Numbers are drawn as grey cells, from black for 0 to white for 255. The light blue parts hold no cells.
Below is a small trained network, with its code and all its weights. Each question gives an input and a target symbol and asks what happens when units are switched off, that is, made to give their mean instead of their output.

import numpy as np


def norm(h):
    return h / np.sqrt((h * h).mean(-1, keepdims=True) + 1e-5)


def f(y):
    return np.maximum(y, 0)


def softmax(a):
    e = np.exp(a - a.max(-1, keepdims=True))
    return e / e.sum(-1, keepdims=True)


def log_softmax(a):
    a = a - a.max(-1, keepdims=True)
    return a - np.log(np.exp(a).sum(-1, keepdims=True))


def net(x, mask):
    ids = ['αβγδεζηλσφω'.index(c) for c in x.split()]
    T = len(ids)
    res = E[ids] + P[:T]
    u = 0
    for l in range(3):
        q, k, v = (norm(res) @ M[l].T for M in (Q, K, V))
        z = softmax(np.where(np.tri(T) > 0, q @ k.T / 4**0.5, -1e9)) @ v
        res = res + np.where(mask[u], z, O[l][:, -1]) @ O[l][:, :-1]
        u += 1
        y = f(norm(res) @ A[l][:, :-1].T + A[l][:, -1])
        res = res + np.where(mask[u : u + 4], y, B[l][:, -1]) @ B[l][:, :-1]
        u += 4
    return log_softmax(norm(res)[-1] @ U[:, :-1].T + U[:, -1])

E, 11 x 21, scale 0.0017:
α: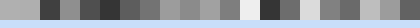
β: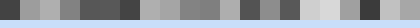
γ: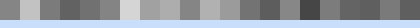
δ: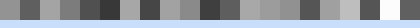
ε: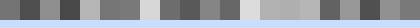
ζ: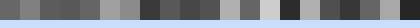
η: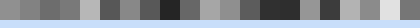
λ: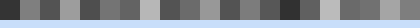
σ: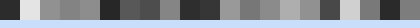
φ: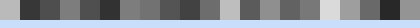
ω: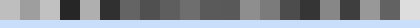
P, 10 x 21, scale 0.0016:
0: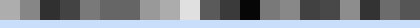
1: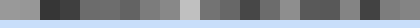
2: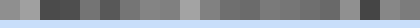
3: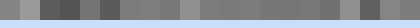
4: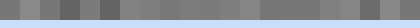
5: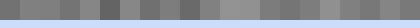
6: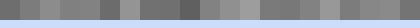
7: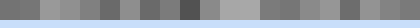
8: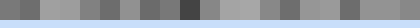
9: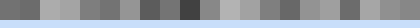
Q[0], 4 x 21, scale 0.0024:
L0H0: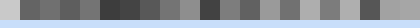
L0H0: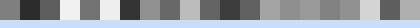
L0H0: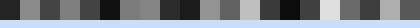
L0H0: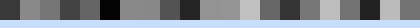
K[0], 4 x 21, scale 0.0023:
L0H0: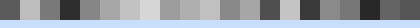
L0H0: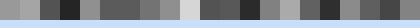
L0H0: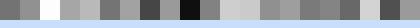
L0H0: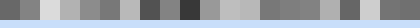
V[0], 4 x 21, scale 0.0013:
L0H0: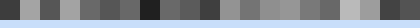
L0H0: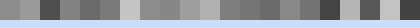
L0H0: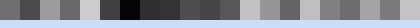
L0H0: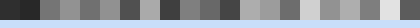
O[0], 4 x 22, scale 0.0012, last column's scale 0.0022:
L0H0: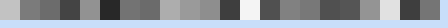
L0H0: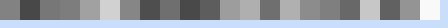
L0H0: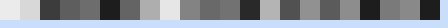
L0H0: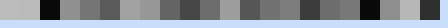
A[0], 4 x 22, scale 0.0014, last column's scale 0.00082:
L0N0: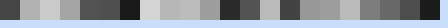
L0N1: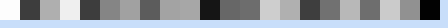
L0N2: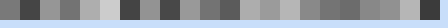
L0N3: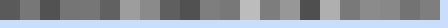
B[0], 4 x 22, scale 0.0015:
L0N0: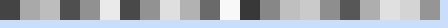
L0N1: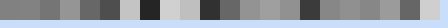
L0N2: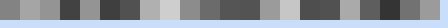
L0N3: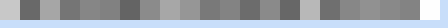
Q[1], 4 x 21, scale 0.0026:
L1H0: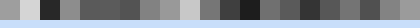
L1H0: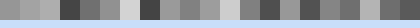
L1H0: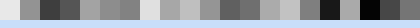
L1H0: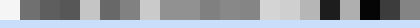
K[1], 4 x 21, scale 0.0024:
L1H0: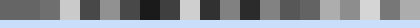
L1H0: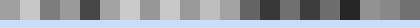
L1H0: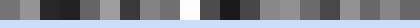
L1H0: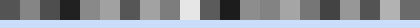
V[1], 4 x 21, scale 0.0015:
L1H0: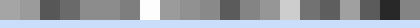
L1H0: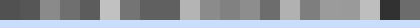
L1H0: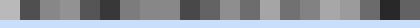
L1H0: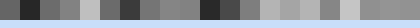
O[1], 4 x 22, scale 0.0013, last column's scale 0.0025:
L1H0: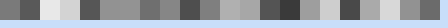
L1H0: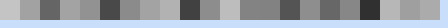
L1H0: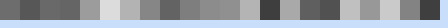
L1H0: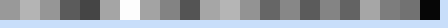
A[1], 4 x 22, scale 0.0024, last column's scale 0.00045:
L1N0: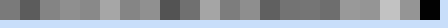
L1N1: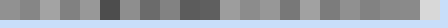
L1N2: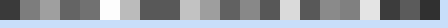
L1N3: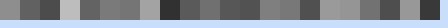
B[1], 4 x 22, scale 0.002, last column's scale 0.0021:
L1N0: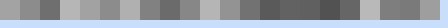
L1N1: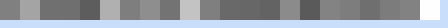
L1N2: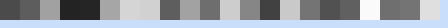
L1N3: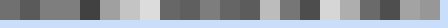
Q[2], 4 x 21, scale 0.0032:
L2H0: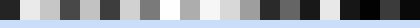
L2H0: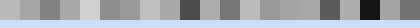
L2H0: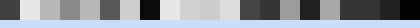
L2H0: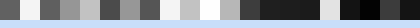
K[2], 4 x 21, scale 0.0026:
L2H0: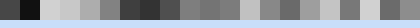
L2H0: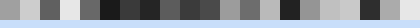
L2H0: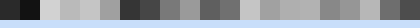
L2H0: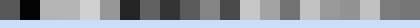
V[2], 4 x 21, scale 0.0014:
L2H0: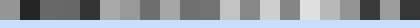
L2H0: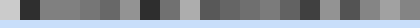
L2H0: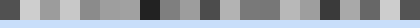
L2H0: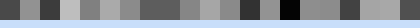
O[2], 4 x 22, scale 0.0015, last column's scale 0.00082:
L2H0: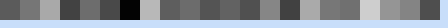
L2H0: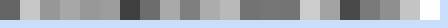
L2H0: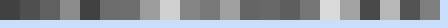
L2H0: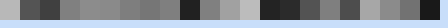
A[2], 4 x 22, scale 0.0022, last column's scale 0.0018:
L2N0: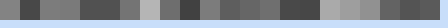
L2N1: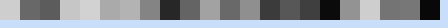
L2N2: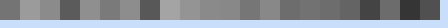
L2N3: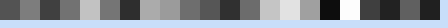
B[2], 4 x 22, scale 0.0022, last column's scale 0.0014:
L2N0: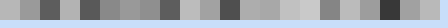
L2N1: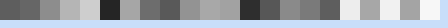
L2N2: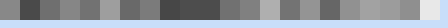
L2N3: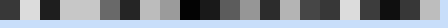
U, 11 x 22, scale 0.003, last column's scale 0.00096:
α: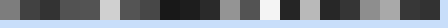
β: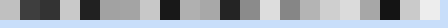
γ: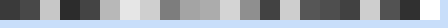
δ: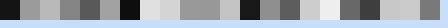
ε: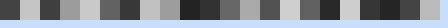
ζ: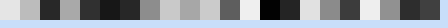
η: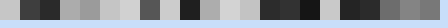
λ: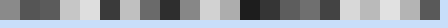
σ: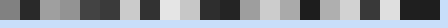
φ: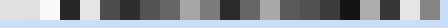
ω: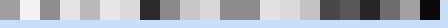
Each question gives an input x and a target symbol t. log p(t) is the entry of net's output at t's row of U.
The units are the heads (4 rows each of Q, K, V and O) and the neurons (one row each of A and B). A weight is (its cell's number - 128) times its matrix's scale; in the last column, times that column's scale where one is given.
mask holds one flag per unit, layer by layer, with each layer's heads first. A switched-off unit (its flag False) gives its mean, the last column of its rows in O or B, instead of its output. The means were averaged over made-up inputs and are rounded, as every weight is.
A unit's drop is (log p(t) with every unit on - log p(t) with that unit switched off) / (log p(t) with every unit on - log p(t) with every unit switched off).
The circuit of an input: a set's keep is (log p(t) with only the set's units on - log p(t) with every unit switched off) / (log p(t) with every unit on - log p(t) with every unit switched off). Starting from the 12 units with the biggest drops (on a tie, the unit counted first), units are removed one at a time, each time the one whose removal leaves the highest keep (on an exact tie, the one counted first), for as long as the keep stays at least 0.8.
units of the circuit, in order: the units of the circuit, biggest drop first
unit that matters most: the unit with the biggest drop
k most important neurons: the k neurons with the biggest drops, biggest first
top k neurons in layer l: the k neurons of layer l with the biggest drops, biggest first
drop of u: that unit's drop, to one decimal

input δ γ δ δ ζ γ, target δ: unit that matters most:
L2H0
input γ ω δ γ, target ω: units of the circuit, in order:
L2H0; L1H0; L0H0
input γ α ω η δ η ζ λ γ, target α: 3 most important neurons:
L2N2; L1N2; L2N1
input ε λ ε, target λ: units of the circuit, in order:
L1H0; L2H0; L2N1; L1N0
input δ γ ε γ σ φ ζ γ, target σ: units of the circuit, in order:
L0H0; L2H0; L1H0
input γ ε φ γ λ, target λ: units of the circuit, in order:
L1H0; L1N0; L2N1
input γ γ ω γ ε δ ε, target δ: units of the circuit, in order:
L0H0; L2H0; L1N2
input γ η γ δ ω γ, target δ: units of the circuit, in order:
L0H0; L2H0
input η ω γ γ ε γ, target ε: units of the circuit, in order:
L1H0; L2H0; L2N3
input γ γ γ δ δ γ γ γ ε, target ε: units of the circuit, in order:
L2N3; L0N2
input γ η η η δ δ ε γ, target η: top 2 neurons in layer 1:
L1N1; L1N2
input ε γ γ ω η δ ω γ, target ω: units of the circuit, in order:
L2H0; L0H0
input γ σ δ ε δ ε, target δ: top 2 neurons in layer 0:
L0N1; L0N3
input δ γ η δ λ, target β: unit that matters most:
L2N0
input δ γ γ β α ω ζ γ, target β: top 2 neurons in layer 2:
L2N0; L2N2
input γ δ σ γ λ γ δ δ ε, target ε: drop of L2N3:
0.5
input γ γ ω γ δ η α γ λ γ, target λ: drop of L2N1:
0.5
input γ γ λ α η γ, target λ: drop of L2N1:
0.6
